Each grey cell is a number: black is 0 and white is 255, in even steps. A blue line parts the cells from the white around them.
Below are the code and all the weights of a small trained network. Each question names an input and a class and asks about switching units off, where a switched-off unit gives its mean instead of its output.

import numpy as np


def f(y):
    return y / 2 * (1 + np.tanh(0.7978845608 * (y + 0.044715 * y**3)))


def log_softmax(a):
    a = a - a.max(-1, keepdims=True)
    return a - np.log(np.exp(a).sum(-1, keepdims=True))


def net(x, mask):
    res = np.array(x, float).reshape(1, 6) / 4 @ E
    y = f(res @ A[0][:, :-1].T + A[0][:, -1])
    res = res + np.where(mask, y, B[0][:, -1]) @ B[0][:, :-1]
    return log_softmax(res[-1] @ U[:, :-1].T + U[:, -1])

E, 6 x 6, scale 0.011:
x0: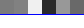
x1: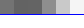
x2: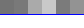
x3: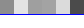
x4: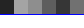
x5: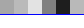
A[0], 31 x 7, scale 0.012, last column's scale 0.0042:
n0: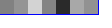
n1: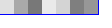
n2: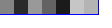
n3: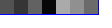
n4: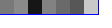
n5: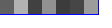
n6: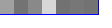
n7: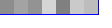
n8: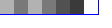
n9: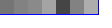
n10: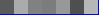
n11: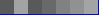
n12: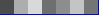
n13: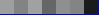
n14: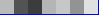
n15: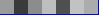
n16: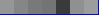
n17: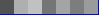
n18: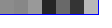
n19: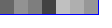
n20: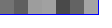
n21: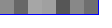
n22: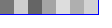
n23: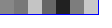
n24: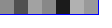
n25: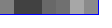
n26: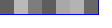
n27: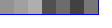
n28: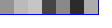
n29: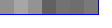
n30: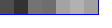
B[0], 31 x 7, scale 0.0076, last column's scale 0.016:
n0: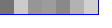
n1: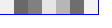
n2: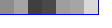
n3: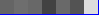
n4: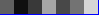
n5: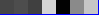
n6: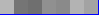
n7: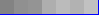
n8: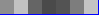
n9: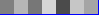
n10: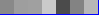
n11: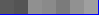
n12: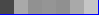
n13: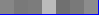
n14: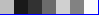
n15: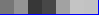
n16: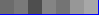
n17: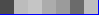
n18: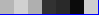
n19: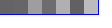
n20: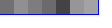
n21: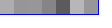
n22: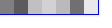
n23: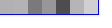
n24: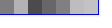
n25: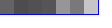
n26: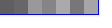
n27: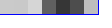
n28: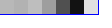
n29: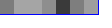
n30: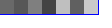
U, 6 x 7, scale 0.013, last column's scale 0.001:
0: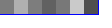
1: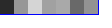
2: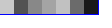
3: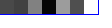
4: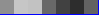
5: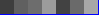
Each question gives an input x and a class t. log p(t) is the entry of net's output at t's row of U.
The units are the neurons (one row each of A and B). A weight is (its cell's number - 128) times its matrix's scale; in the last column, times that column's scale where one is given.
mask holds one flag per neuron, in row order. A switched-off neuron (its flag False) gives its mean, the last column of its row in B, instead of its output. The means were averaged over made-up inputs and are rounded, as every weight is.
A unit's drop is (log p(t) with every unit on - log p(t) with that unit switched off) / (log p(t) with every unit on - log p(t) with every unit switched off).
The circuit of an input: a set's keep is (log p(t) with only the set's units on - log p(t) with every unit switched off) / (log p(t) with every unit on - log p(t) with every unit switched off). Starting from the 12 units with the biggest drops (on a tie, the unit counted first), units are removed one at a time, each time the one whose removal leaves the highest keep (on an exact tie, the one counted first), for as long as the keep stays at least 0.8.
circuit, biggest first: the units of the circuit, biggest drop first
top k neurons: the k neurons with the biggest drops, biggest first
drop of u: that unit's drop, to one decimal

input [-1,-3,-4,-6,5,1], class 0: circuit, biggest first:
n2
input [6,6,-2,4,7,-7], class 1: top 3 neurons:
n17, n14, n10
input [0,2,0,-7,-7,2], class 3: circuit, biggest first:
n25, n30, n1
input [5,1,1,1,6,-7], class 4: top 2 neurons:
n14, n10
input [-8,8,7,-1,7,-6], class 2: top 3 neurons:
n22, n7, n14
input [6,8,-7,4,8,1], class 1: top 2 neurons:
n12, n26
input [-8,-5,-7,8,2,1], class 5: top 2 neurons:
n5, n4
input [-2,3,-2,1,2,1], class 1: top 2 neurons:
n1, n14
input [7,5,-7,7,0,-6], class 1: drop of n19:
0.1
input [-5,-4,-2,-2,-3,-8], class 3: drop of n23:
0.2
